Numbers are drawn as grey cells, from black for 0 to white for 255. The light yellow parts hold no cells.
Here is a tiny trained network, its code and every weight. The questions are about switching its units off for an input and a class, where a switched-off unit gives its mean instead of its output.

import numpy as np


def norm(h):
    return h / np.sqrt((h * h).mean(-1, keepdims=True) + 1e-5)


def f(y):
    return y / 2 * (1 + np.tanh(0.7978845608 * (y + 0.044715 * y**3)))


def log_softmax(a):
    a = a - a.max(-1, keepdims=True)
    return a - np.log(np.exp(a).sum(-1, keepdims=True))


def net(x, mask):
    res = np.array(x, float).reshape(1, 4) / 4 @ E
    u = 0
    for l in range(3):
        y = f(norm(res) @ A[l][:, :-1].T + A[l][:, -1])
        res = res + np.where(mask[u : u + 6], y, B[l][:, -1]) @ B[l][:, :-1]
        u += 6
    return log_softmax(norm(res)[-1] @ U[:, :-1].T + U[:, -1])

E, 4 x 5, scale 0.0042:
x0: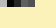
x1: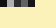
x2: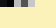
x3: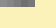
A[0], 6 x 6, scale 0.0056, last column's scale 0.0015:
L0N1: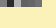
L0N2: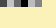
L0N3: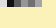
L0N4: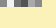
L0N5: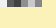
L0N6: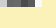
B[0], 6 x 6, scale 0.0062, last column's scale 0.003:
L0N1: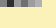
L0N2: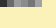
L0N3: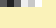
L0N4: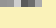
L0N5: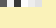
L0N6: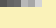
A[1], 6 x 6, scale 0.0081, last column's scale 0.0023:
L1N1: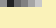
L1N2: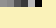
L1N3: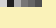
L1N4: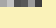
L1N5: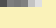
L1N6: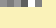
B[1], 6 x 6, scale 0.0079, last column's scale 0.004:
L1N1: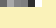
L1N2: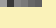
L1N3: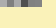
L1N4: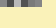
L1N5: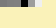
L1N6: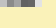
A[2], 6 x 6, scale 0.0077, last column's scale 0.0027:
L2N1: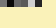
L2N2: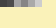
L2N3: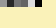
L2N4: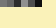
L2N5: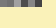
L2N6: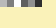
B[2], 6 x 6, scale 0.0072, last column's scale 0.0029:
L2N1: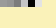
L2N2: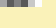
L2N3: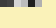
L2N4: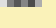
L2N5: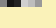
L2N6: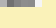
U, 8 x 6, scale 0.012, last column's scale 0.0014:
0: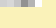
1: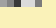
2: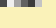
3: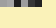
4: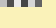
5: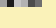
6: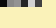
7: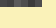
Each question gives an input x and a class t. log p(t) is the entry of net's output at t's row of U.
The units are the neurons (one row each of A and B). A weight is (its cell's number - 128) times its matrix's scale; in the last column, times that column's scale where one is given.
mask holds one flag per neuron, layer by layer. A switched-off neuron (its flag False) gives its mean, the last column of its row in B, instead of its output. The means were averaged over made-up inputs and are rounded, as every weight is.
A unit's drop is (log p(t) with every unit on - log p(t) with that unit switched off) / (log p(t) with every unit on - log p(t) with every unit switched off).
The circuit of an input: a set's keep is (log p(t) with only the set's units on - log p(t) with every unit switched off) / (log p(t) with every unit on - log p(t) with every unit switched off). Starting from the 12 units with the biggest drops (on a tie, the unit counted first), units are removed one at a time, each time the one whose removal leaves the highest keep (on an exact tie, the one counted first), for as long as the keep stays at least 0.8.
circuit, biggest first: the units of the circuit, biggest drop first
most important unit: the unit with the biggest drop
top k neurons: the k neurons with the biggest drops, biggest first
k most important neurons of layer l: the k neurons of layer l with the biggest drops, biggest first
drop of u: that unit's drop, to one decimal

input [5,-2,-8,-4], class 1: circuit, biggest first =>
L0N5; L0N3
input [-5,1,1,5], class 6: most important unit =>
L0N2
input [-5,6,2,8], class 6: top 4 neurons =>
L1N1; L2N1; L0N2; L1N6
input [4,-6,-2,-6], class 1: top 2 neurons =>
L0N5; L0N3
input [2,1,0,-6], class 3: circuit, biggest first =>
L1N1; L2N3
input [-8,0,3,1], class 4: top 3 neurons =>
L1N1; L0N5; L2N6
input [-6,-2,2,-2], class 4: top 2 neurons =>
L0N5; L1N1
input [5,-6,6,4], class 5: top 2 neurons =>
L2N1; L2N3
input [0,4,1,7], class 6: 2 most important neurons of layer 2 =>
L2N1; L2N3
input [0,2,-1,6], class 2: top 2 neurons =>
L0N3; L1N5
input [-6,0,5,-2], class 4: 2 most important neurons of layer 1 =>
L1N1; L1N6
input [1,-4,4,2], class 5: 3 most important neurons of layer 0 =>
L0N3; L0N4; L0N5
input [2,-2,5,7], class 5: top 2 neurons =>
L2N1; L0N3
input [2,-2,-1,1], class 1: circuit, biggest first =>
L0N5
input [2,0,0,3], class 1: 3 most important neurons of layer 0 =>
L0N5; L0N3; L0N6
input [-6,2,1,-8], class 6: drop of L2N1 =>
0.2
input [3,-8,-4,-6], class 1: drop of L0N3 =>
0.2
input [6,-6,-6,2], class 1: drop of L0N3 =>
0.1
